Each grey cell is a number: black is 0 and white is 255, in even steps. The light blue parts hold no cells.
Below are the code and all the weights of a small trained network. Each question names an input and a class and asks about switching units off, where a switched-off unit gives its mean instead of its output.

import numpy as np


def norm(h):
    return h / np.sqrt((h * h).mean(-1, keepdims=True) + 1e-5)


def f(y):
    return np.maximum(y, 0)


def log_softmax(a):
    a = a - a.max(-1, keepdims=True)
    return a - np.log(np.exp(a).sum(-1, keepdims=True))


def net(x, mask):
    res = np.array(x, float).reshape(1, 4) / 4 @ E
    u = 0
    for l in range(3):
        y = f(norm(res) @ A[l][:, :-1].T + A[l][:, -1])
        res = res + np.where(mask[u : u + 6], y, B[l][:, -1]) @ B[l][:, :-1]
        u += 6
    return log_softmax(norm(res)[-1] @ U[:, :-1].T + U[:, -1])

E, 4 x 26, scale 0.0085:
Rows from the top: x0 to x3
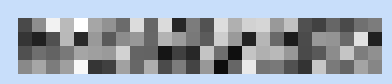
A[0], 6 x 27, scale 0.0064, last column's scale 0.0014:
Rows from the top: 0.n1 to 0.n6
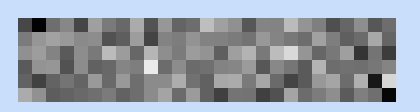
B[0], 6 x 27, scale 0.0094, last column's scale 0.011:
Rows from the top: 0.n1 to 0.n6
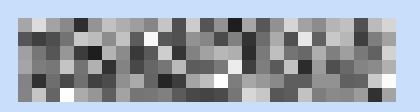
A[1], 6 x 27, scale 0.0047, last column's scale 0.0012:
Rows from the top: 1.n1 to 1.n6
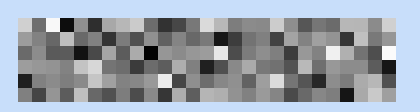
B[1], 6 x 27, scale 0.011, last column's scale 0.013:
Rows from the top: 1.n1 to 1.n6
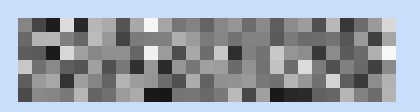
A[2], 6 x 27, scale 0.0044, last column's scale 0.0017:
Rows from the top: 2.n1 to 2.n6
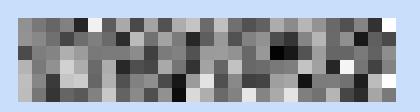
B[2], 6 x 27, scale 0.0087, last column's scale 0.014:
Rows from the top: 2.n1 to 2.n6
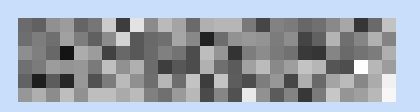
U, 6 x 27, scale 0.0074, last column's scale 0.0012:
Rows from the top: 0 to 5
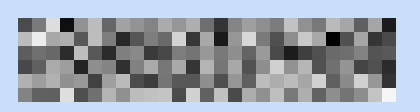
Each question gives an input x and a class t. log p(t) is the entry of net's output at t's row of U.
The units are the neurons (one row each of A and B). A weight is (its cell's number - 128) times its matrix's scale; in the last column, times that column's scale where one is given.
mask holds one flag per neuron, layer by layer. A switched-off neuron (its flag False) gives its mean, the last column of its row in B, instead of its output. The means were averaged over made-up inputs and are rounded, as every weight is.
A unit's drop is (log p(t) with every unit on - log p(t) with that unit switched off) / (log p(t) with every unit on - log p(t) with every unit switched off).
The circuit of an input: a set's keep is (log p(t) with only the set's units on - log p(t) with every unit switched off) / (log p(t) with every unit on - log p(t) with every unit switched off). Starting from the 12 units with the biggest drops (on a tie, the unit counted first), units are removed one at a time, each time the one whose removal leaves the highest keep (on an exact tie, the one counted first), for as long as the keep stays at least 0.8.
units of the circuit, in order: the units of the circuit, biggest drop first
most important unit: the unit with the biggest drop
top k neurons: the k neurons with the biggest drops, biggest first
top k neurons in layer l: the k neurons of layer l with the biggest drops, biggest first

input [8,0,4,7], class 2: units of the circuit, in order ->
[0.n1 1.n3 1.n6]
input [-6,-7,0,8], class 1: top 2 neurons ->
[0.n5 1.n2]
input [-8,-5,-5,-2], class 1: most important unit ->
0.n6
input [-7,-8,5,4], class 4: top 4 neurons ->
[1.n3 0.n5 0.n4 0.n1]
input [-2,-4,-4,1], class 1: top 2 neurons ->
[0.n6 0.n5]
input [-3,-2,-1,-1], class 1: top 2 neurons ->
[0.n6 0.n5]
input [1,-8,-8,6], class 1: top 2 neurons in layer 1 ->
[1.n3 1.n2]
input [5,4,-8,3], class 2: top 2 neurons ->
[0.n3 1.n6]
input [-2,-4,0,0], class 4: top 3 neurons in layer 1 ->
[1.n1 1.n3 1.n5]
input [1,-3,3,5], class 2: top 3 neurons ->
[0.n1 0.n4 1.n3]
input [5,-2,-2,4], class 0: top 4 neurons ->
[0.n5 1.n3 1.n1 0.n2]
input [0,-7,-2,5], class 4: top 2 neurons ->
[0.n3 1.n3]
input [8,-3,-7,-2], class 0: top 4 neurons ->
[0.n5 1.n3 1.n5 1.n1]
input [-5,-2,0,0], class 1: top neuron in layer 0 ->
[0.n5]
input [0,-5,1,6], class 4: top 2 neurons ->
[0.n5 0.n4]
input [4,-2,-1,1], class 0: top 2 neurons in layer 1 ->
[1.n3 1.n5]
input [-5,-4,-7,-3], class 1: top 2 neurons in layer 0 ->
[0.n6 0.n5]
